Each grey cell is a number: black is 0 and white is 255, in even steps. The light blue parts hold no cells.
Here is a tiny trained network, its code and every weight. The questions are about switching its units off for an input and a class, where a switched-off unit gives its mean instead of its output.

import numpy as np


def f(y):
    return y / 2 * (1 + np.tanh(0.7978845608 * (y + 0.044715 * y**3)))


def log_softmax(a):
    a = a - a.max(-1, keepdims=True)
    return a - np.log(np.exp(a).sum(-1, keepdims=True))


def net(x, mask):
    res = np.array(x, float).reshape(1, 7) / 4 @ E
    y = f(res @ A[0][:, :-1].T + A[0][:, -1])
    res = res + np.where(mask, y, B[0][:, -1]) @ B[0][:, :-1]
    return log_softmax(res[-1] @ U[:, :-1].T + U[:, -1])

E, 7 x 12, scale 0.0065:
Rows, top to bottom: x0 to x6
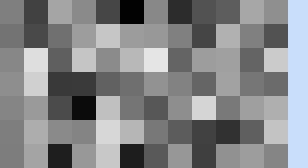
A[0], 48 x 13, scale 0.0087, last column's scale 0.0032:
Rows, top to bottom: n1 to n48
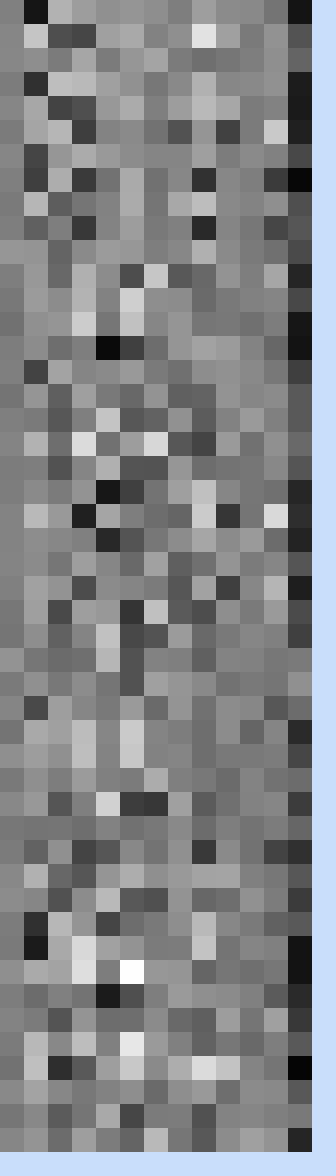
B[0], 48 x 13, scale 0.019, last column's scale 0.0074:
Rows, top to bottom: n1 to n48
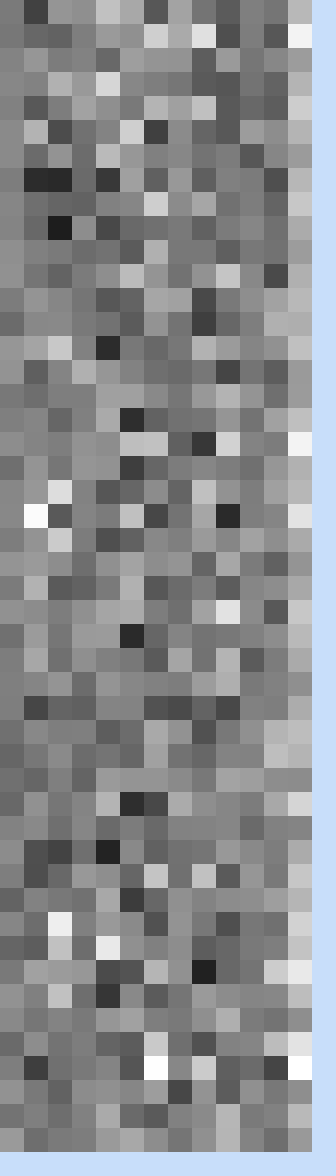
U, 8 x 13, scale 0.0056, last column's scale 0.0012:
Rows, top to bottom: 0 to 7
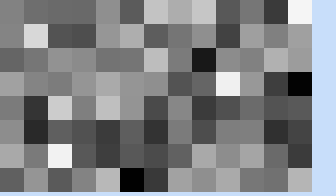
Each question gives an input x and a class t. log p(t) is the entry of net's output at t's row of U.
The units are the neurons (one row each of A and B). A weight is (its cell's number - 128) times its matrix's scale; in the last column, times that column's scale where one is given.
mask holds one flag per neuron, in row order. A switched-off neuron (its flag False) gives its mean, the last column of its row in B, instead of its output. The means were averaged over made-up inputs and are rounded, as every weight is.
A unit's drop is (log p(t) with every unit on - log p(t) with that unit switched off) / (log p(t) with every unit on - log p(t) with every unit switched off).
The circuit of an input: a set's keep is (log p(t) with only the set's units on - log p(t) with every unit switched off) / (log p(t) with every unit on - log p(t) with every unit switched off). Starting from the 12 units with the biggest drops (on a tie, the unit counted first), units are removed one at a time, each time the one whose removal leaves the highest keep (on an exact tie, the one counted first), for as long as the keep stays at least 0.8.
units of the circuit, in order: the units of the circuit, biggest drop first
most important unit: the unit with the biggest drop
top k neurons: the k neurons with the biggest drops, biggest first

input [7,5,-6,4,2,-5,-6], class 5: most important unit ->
n8
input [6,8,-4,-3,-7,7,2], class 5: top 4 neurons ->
n8; n10; n36; n39
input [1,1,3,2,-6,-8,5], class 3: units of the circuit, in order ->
n19; n26
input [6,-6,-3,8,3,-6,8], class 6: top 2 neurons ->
n15; n42
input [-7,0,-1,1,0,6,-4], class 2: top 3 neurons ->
n41; n44; n31
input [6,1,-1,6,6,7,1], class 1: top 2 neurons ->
n22; n6
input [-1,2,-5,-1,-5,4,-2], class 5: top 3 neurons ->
n8; n10; n36
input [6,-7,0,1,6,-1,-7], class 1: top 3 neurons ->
n22; n6; n25
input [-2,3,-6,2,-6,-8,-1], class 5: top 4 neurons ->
n8; n36; n10; n30
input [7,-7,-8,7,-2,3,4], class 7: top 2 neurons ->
n34; n47
